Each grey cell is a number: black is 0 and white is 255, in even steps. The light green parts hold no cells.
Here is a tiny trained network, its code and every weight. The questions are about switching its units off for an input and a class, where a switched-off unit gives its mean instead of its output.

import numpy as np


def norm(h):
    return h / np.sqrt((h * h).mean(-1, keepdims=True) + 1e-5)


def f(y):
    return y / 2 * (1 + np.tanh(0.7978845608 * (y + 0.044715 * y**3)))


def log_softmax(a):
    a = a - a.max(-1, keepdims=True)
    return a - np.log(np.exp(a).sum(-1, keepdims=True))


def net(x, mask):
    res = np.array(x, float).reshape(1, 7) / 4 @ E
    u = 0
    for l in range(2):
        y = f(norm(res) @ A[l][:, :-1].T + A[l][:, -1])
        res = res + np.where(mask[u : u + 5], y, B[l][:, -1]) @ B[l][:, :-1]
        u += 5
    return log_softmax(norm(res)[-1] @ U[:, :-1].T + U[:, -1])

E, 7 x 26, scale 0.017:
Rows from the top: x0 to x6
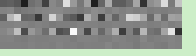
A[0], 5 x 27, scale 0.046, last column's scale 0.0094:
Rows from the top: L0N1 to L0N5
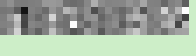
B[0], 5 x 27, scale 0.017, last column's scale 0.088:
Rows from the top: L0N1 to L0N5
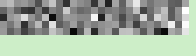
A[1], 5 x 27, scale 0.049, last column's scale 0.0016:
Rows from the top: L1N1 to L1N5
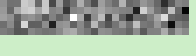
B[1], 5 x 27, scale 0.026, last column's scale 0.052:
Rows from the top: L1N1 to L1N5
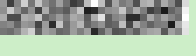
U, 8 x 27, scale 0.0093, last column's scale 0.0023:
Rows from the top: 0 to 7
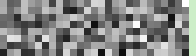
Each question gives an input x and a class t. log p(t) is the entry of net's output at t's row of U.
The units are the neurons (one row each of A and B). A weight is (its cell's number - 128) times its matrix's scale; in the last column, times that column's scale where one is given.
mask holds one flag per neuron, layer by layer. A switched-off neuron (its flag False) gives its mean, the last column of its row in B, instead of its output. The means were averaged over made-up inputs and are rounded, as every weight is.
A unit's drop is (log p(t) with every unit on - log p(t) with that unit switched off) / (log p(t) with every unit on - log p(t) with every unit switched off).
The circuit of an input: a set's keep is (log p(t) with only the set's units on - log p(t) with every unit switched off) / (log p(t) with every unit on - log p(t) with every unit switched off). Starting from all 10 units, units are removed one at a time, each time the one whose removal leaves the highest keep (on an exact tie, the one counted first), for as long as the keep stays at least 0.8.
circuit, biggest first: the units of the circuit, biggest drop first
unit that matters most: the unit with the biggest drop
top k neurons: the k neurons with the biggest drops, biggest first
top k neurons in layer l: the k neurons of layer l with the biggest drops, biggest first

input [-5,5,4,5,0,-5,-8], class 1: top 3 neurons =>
L0N4, L0N2, L0N5
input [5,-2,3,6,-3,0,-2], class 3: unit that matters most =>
L0N4
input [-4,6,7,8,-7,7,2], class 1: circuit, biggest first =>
L0N2, L0N5
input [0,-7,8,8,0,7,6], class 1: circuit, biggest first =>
L0N5, L0N2
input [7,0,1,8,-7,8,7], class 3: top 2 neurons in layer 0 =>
L0N4, L0N3
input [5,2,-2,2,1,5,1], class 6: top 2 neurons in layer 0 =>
L0N5, L0N3
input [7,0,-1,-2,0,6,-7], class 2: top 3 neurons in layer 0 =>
L0N5, L0N4, L0N2
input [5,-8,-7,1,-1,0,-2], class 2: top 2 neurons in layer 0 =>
L0N5, L0N4
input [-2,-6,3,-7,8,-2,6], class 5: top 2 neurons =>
L0N2, L1N2
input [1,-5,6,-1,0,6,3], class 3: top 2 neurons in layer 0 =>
L0N5, L0N4
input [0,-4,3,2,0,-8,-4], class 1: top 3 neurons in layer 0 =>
L0N5, L0N2, L0N4
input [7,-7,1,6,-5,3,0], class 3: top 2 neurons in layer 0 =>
L0N4, L0N3
